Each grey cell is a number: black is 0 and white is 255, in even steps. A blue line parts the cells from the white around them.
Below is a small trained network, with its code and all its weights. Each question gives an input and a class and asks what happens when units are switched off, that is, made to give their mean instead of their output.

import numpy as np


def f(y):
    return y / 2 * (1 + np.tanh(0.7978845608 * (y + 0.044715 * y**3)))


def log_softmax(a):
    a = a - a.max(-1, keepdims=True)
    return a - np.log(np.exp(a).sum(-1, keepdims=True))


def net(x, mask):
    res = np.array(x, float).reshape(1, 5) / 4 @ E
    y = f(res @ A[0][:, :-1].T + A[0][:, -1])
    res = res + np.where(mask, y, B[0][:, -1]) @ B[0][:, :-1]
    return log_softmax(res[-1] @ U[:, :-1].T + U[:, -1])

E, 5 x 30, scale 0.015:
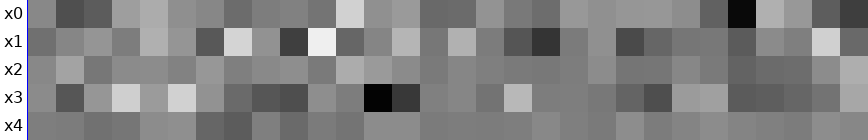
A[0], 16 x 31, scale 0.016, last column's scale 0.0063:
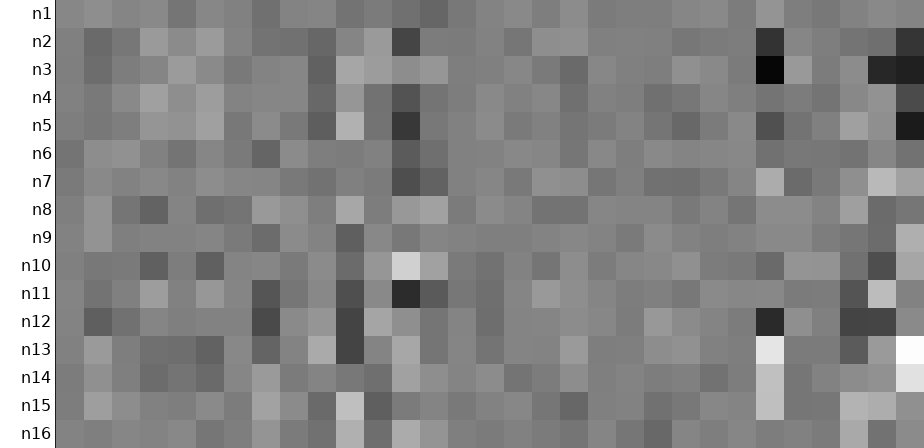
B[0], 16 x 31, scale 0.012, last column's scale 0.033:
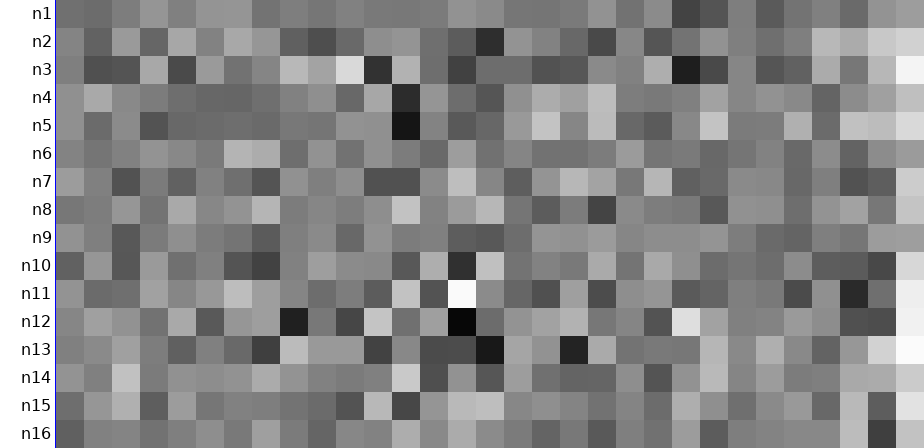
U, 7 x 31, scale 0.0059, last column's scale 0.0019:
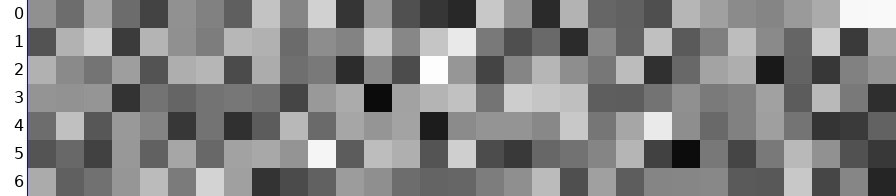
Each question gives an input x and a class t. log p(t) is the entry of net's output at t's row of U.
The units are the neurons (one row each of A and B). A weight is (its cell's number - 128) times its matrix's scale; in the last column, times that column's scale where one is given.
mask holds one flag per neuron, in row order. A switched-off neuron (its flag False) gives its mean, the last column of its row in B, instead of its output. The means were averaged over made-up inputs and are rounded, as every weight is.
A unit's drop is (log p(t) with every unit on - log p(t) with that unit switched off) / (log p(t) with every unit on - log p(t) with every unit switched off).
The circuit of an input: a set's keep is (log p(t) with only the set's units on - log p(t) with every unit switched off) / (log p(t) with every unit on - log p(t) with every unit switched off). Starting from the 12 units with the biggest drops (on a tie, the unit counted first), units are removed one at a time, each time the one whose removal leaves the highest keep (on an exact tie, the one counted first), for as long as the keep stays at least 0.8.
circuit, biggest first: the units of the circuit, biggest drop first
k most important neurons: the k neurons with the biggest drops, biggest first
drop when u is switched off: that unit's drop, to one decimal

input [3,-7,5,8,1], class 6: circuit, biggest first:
n12
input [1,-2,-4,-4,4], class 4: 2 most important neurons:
n3, n10
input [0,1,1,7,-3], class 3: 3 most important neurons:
n5, n13, n3
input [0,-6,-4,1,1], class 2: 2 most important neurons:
n11, n5
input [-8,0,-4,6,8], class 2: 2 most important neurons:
n11, n7
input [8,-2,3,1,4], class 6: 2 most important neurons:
n12, n2
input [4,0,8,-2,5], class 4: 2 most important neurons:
n12, n11
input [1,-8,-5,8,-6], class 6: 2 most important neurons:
n12, n2
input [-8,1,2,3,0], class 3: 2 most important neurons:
n15, n3
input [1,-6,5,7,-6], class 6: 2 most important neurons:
n12, n2
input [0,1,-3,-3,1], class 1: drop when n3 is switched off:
0.6
